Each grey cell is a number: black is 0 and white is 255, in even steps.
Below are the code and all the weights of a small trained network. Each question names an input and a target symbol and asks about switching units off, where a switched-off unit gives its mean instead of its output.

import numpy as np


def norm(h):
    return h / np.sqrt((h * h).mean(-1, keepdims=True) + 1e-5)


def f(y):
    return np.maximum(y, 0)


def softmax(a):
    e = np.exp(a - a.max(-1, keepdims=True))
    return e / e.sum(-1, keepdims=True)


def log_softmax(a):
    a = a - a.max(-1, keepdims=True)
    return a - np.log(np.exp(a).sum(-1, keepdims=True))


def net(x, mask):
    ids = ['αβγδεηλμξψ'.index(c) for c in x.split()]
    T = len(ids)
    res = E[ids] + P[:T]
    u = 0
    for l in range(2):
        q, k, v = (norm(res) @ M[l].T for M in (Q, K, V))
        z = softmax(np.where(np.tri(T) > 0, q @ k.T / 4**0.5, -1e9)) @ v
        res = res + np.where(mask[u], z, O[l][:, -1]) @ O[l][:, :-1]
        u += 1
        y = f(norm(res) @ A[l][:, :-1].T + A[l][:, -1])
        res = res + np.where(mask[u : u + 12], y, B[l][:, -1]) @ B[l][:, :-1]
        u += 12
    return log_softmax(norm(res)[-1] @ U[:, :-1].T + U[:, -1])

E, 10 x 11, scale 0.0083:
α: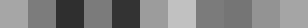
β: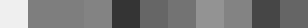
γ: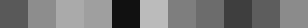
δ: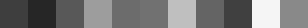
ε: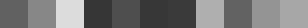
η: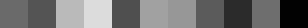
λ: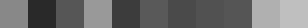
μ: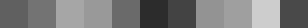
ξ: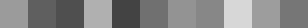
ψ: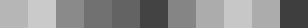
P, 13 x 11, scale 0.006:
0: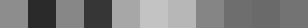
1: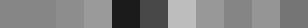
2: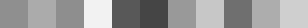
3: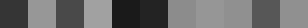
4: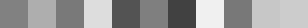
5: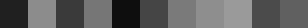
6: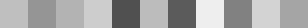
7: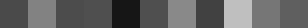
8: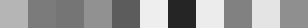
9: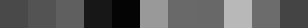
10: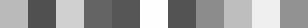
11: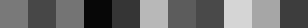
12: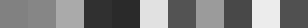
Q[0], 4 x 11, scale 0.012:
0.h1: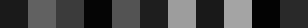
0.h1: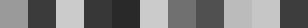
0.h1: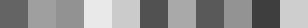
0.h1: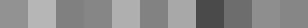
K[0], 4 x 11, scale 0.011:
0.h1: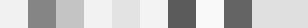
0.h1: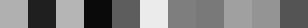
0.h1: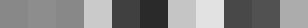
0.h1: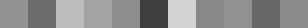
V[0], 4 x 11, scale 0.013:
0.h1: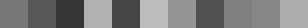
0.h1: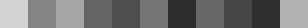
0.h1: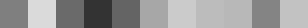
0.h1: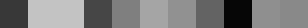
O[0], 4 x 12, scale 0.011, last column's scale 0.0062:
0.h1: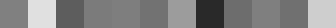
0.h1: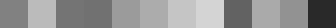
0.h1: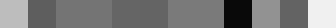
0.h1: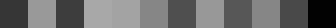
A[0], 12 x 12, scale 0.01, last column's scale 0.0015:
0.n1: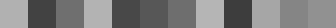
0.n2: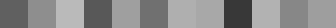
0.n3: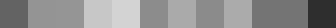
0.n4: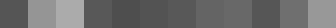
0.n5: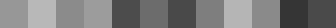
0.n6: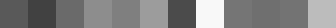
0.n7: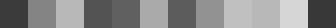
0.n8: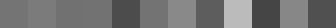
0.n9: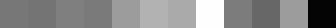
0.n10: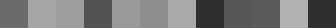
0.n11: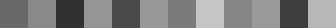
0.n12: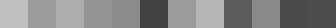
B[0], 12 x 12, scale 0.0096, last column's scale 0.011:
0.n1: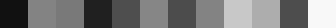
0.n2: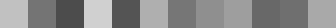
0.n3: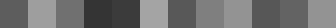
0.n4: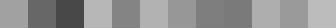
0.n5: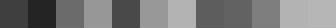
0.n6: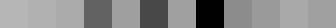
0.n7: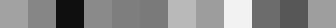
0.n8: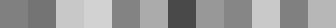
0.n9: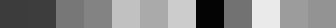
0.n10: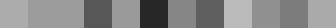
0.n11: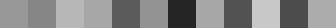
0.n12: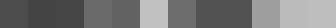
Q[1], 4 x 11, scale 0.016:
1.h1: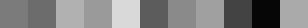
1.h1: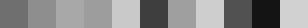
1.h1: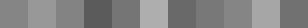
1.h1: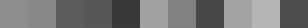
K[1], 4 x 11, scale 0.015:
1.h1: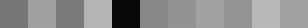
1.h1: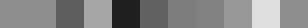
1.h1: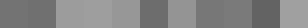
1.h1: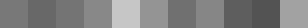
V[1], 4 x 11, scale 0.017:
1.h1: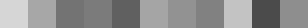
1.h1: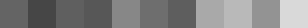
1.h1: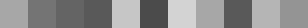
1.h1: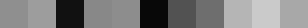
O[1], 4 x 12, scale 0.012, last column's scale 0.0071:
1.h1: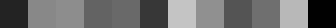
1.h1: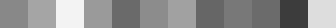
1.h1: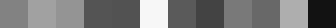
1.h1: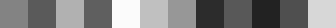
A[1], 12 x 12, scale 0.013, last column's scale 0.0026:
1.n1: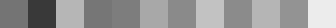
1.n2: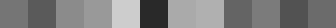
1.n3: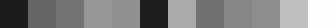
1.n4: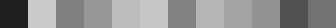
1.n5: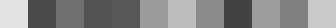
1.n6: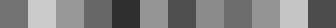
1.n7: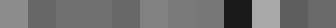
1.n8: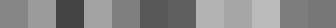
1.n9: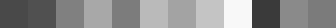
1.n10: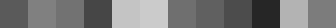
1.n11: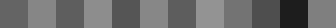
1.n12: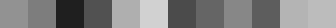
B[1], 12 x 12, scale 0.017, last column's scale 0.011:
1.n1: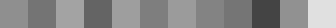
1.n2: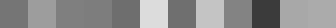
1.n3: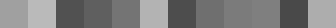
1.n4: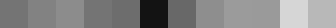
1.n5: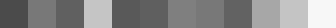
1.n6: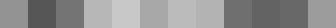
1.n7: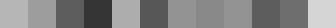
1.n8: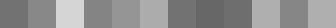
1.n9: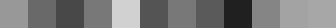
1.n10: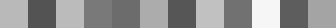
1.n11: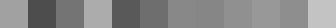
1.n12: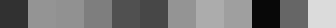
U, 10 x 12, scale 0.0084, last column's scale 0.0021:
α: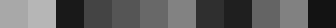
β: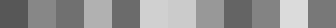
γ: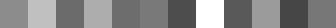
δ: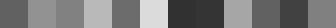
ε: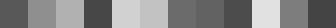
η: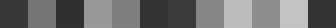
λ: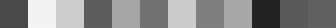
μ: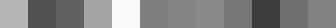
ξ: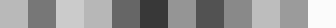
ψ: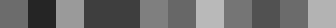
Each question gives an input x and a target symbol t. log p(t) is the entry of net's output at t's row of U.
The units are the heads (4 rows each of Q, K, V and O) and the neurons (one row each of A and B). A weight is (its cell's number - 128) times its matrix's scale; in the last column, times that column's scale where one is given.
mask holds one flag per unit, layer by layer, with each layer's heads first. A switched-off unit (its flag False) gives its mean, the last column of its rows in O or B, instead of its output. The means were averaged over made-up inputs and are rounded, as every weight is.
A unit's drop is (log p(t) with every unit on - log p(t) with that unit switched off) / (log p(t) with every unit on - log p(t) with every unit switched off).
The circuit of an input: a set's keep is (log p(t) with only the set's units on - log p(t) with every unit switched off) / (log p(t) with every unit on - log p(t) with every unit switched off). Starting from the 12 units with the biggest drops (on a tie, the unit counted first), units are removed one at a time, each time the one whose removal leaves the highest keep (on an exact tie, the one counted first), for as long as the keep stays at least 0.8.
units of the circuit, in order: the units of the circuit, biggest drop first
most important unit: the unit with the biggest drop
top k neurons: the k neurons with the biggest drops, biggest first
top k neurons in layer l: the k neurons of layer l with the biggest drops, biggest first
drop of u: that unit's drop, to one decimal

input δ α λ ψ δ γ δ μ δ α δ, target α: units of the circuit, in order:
(0.h1)
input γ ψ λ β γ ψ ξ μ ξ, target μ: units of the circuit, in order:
(0.h1 1.n9)
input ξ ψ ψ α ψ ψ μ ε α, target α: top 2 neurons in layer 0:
(0.n11 0.n6)
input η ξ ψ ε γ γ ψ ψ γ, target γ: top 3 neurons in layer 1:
(1.n3 1.n2 1.n12)
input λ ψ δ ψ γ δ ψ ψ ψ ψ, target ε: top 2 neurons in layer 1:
(1.n10 1.n12)
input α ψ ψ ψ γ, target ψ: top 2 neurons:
(1.n12 1.n10)
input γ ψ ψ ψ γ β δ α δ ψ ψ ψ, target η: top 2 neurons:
(1.n5 0.n11)
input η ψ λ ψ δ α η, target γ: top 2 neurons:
(0.n3 1.n2)
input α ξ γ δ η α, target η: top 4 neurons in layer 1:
(1.n4 1.n9 1.n12 1.n1)
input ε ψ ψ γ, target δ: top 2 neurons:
(0.n9 0.n6)
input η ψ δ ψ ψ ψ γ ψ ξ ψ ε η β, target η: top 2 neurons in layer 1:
(1.n4 1.n9)
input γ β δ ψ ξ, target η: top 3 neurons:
(0.n11 1.n5 1.n10)
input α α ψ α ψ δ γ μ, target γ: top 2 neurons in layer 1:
(1.n10 1.n1)
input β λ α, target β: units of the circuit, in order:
(0.h1 1.h1)
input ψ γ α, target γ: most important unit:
0.h1
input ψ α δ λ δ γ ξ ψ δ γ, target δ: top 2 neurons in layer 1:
(1.n4 1.n5)
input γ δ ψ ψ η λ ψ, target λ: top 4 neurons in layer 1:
(1.n12 1.n5 1.n8 1.n11)
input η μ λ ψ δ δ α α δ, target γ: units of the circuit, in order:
(1.h1 0.h1 1.n2)
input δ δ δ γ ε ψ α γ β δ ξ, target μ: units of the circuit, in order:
(1.h1 0.h1)
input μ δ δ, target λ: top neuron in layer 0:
(0.n7)
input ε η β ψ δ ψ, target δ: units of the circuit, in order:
(0.h1 1.h1)
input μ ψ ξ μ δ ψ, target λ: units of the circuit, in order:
(1.h1 0.h1)
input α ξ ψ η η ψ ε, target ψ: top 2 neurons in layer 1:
(1.n12 1.n10)
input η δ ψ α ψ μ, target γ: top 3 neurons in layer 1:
(1.n3 1.n2 1.n12)
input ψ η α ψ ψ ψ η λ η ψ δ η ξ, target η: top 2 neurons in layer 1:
(1.n4 1.n9)
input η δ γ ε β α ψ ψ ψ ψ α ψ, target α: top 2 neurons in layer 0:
(0.n7 0.n12)
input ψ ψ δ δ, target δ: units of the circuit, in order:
(0.h1)
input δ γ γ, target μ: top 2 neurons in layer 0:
(0.n1 0.n10)
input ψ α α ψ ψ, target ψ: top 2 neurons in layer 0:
(0.n1 0.n6)
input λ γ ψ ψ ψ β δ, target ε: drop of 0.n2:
-0.1
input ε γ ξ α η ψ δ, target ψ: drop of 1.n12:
0.4
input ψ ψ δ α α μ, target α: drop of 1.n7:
0.2
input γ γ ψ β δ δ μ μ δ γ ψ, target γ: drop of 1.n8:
0.1
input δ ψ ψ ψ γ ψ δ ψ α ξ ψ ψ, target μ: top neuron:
(1.n12)
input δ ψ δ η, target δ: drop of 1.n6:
0.1
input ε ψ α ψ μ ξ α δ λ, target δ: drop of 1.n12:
0.0
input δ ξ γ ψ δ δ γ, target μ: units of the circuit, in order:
(1.h1 0.h1)
